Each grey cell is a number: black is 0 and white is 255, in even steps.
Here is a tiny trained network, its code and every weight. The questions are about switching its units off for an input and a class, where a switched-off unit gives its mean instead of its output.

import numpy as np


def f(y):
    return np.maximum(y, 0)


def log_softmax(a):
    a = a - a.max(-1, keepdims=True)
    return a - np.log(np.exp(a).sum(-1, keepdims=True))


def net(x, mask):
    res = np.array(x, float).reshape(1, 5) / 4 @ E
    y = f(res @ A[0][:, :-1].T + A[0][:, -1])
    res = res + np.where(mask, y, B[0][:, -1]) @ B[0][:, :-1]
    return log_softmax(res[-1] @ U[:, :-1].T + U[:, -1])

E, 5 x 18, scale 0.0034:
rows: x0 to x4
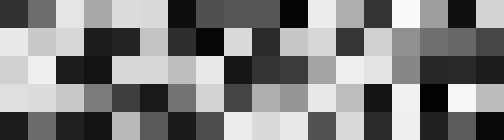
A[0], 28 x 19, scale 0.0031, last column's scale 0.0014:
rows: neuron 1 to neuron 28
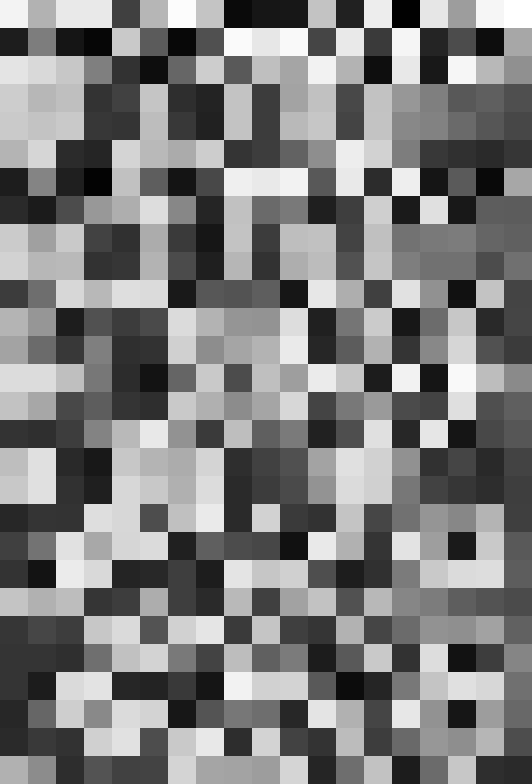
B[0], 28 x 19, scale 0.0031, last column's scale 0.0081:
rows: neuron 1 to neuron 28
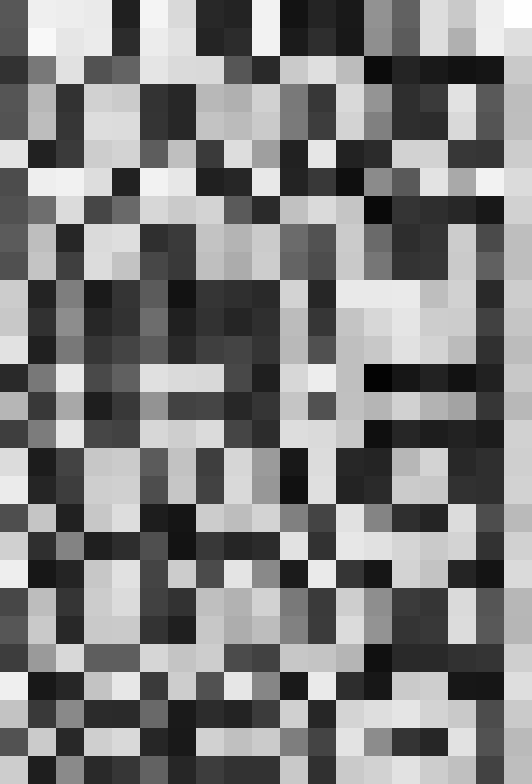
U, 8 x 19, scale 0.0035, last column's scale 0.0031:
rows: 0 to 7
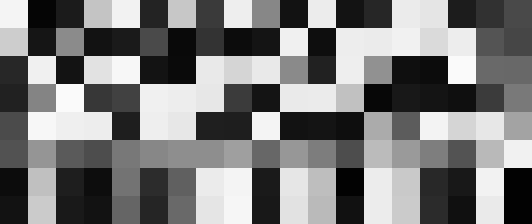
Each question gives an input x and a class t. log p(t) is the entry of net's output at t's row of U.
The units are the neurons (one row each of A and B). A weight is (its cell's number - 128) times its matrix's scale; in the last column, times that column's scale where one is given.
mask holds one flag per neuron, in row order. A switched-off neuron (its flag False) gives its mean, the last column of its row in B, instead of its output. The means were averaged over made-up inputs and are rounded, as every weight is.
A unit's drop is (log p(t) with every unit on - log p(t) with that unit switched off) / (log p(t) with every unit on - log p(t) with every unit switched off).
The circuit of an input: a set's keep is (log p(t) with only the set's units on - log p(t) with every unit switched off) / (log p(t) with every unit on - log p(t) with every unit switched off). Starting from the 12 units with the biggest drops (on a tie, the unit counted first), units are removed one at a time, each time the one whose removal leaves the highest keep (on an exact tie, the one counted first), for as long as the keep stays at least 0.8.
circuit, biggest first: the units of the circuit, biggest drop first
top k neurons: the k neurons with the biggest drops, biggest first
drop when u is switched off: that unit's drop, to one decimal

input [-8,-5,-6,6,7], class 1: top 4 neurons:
(neuron 13; neuron 15; neuron 28; neuron 12)
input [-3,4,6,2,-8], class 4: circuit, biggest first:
(neuron 1)
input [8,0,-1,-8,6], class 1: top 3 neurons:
(neuron 26; neuron 11; neuron 20)
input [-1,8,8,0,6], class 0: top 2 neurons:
(neuron 17; neuron 6)
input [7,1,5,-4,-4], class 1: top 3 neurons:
(neuron 20; neuron 11; neuron 26)
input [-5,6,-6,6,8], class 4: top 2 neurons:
(neuron 7; neuron 2)
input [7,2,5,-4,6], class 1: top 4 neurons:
(neuron 26; neuron 11; neuron 20; neuron 1)
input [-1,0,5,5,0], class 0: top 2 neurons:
(neuron 17; neuron 18)
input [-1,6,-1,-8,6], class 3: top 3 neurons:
(neuron 16; neuron 8; neuron 24)
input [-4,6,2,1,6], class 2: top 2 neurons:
(neuron 1; neuron 5)
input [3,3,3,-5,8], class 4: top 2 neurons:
(neuron 2; neuron 7)
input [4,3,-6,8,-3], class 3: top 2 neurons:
(neuron 14; neuron 3)
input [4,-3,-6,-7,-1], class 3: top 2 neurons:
(neuron 8; neuron 16)
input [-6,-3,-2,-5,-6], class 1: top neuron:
(neuron 13)
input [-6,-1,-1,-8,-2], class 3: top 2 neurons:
(neuron 16; neuron 8)
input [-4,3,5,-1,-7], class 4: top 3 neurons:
(neuron 1; neuron 25; neuron 21)
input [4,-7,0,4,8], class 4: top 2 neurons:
(neuron 7; neuron 2)
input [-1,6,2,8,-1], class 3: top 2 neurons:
(neuron 14; neuron 3)
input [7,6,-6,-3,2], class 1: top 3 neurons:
(neuron 26; neuron 11; neuron 20)
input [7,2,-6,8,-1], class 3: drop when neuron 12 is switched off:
0.2
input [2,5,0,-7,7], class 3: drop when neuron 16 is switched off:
0.8
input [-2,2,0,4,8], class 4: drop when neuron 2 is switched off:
0.2
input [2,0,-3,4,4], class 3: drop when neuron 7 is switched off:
-0.2
